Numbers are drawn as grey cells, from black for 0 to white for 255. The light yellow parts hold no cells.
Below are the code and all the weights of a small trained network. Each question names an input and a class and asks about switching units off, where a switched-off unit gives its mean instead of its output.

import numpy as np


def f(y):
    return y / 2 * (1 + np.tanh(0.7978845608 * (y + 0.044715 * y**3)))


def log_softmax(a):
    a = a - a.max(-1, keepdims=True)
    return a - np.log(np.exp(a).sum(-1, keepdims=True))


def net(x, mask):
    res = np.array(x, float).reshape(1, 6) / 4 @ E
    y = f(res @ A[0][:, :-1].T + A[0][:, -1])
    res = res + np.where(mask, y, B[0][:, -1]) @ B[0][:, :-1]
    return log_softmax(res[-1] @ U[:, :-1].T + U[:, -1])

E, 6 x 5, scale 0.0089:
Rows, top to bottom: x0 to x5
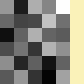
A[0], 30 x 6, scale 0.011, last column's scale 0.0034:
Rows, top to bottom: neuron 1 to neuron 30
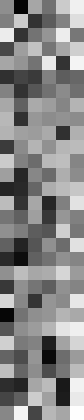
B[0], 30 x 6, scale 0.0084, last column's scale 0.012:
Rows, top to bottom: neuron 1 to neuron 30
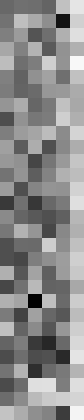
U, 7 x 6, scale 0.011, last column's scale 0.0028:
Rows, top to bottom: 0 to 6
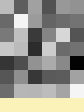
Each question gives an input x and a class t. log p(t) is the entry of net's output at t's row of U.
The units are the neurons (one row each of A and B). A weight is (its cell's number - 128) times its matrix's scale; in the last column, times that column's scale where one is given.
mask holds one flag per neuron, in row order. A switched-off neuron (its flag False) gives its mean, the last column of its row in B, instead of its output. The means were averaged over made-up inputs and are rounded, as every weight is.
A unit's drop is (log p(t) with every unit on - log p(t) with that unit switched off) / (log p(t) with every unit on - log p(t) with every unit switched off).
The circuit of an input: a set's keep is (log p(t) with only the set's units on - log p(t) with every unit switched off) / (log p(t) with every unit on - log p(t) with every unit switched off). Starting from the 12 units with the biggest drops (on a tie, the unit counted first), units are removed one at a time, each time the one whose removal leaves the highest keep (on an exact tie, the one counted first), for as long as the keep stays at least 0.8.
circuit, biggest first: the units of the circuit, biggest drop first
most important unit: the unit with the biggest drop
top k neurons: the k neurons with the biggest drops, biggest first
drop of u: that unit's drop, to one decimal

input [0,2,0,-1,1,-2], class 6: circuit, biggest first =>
neuron 26; neuron 25; neuron 22
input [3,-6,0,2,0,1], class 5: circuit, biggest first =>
neuron 29; neuron 5
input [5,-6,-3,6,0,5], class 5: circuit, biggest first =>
neuron 25; neuron 29
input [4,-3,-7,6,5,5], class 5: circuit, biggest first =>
neuron 25
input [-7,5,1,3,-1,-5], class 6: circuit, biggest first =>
neuron 28; neuron 29
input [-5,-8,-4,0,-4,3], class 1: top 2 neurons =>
neuron 2; neuron 5
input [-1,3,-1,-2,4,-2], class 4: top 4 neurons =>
neuron 30; neuron 12; neuron 3; neuron 28
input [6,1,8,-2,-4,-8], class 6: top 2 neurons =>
neuron 28; neuron 29
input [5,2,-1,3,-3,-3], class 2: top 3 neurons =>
neuron 3; neuron 12; neuron 9
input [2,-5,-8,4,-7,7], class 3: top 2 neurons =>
neuron 22; neuron 30
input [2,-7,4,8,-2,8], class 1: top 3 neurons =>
neuron 2; neuron 17; neuron 15
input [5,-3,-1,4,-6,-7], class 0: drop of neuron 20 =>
0.1
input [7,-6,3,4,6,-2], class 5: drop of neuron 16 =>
0.2
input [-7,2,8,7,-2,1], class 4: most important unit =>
neuron 23
